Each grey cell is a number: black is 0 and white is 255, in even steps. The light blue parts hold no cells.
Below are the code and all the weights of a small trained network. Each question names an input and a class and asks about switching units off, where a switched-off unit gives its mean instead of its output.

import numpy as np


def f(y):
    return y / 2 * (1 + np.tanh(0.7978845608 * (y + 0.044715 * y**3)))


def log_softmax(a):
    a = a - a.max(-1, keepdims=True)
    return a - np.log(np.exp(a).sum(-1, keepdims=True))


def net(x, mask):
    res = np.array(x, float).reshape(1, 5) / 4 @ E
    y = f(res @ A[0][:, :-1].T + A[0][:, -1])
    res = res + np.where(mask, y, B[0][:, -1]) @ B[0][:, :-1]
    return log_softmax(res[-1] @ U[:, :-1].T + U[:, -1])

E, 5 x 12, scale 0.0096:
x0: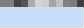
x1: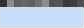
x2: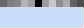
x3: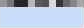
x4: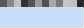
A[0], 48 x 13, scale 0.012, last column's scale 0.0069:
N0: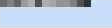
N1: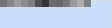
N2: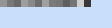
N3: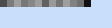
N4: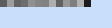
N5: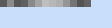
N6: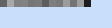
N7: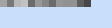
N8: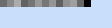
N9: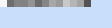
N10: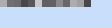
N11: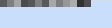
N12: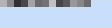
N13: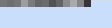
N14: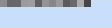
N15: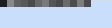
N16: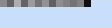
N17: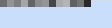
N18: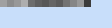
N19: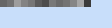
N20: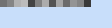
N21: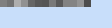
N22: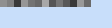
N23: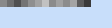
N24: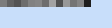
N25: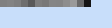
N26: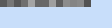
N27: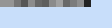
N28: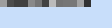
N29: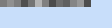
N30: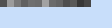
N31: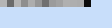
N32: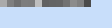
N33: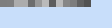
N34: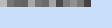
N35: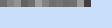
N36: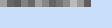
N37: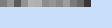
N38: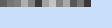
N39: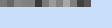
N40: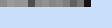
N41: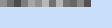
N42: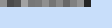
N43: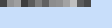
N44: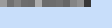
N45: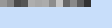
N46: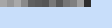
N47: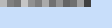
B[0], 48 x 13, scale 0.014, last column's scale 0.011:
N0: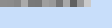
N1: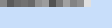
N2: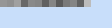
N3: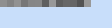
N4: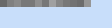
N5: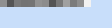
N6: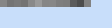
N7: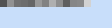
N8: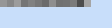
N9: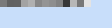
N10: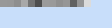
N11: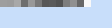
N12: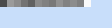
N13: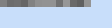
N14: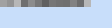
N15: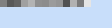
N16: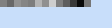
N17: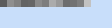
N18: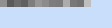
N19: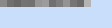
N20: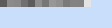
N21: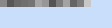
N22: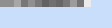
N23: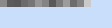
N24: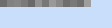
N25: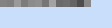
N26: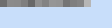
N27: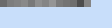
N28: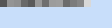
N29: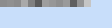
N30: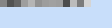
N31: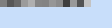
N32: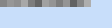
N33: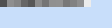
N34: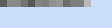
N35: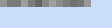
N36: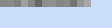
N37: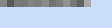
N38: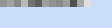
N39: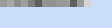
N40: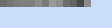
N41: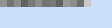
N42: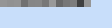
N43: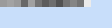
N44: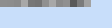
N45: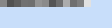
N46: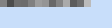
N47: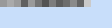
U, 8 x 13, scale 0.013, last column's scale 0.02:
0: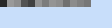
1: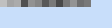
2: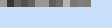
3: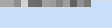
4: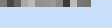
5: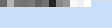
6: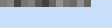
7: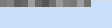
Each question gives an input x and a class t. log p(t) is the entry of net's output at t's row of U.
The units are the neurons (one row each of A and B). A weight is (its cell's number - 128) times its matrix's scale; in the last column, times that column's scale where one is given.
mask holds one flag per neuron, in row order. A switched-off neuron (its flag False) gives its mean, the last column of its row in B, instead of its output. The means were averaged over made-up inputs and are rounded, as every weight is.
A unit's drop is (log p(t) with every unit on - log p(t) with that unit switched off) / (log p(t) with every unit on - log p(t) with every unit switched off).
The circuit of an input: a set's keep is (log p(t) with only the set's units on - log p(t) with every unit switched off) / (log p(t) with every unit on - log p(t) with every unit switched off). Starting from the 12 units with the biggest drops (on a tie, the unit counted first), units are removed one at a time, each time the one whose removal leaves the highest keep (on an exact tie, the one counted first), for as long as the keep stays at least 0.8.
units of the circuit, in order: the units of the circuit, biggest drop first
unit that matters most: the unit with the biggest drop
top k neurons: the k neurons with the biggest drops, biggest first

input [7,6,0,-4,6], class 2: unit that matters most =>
N5
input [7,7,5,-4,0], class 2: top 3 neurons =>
N5, N9, N45
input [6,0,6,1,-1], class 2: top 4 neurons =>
N5, N45, N23, N10
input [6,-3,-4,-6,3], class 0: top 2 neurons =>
N33, N7
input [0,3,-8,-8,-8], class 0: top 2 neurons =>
N20, N33
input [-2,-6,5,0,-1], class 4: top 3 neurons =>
N9, N31, N10
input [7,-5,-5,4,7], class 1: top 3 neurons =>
N43, N11, N8
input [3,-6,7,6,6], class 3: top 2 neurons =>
N39, N38
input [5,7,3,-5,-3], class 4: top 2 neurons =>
N30, N15
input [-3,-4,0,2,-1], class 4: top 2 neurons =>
N9, N31
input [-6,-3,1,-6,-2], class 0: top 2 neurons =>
N7, N20
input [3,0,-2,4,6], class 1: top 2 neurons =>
N11, N43
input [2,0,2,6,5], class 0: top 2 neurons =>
N12, N28
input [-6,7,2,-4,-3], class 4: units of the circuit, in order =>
N15
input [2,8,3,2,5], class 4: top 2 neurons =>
N30, N15
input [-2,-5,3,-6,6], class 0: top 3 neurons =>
N7, N33, N20
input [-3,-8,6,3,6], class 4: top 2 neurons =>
N9, N31
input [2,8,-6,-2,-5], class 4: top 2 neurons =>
N15, N30
